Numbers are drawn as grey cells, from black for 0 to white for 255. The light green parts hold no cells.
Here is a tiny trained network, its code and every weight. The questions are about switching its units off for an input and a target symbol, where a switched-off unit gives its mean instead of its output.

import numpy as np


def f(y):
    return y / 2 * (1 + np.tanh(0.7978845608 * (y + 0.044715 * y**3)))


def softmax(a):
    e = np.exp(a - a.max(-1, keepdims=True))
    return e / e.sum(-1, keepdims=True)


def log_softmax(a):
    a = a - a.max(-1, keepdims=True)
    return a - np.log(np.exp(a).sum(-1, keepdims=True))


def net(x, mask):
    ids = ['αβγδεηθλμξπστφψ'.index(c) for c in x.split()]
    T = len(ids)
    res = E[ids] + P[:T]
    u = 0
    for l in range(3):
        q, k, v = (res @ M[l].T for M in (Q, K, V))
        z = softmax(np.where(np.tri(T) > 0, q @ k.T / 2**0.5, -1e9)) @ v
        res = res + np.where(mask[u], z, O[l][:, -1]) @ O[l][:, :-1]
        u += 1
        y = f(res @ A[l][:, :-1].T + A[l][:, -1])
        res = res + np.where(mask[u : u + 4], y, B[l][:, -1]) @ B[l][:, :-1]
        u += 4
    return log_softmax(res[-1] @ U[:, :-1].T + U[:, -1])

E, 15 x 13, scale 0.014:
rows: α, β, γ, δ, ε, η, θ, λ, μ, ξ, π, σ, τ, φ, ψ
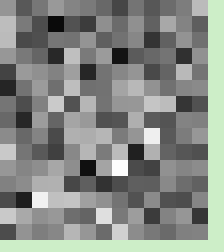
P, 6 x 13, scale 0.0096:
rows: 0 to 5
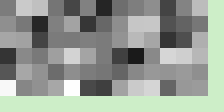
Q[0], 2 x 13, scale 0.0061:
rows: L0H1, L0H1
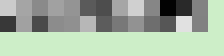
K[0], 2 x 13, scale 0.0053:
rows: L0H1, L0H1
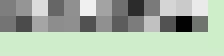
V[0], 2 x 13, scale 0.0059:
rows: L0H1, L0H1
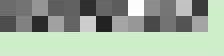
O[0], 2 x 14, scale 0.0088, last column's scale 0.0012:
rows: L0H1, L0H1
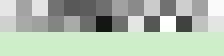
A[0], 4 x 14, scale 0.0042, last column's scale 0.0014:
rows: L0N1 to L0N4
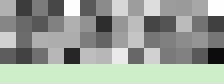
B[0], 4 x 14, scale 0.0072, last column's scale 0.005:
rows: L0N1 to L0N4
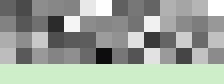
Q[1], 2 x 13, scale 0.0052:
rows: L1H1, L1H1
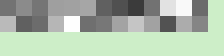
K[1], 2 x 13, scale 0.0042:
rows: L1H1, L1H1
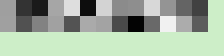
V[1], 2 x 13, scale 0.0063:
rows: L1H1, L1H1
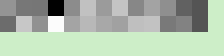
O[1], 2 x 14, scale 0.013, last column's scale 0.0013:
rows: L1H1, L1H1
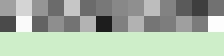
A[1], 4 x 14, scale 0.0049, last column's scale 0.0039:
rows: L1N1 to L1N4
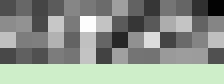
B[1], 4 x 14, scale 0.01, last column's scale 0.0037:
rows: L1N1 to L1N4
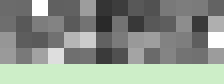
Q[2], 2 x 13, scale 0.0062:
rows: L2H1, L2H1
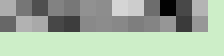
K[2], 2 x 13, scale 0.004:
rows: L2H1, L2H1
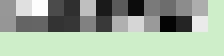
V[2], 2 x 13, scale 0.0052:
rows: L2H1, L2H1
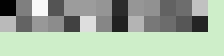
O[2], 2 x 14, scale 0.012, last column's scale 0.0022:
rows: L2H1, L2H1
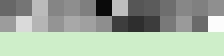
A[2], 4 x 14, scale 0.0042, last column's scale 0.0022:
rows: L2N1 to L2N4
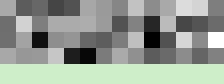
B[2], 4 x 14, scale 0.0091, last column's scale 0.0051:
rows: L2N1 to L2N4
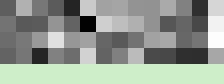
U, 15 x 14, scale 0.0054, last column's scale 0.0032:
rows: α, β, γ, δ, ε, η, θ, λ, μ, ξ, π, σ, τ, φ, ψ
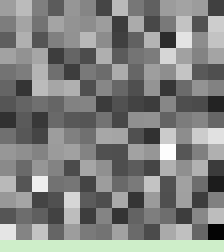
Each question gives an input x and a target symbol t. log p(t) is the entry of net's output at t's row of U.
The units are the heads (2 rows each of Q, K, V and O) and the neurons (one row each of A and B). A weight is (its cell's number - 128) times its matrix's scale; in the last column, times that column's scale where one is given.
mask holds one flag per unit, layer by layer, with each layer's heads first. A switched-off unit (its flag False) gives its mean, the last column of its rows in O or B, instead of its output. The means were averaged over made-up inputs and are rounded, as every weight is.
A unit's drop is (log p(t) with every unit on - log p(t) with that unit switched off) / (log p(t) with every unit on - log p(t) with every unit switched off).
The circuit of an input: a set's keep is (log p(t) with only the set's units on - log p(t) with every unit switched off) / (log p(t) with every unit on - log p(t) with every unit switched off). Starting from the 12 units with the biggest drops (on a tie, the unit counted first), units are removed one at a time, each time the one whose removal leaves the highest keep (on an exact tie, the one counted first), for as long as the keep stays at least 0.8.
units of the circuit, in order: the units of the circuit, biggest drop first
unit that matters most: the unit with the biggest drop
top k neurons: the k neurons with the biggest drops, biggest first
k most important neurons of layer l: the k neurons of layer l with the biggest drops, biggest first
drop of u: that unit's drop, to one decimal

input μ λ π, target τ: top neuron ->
(L2N4)
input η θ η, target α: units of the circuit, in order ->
(L2H1 L0H1 L1H1)
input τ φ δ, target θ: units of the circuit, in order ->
(L2H1 L0H1)
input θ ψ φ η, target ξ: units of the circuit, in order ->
(L1H1 L0H1 L1N4)
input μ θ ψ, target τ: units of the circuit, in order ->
(L1H1 L2H1)
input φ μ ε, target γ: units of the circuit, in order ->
(L0H1 L2N2 L1H1)
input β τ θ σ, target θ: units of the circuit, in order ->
(L1N2 L2H1)
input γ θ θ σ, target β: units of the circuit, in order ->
(L2H1 L1H1)
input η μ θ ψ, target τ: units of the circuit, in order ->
(L1H1 L2N2)
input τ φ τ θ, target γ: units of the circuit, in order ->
(L0H1 L2H1)
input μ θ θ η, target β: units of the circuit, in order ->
(L2H1 L1N3 L1H1 L2N2)
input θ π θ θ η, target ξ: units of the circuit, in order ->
(L0H1 L1H1 L2N3)
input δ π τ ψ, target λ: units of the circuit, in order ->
(L2H1 L1N2)
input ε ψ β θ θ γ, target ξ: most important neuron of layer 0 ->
(L0N2)
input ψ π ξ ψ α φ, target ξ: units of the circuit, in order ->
(L0H1 L2N3)
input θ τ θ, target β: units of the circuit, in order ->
(L2H1 L1H1 L1N4)
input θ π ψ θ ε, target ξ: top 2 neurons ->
(L2N3 L2N2)
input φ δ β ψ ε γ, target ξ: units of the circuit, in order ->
(L0H1 L2N3)
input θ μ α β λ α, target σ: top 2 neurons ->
(L0N3 L2N4)
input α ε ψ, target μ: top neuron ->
(L1N3)
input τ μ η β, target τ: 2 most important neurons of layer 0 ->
(L0N3 L0N1)
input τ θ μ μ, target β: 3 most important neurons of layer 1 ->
(L1N4 L1N3 L1N2)
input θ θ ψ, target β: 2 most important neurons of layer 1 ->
(L1N4 L1N3)
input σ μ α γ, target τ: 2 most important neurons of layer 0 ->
(L0N1 L0N3)
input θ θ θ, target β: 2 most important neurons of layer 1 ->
(L1N4 L1N3)
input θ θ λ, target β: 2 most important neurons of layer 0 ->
(L0N3 L0N4)
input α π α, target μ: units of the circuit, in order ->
(L1H1)
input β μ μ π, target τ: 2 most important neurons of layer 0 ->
(L0N1 L0N3)
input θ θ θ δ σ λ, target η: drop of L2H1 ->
0.3
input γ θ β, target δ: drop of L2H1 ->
0.2
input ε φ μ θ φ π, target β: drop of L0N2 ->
0.0
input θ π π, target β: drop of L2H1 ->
0.5
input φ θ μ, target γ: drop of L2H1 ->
0.1
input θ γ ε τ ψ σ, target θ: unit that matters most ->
L0H1
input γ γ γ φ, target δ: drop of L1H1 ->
0.6
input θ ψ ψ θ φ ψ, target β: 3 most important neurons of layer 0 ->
(L0N3 L0N4 L0N1)
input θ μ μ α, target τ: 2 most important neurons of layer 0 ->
(L0N1 L0N3)
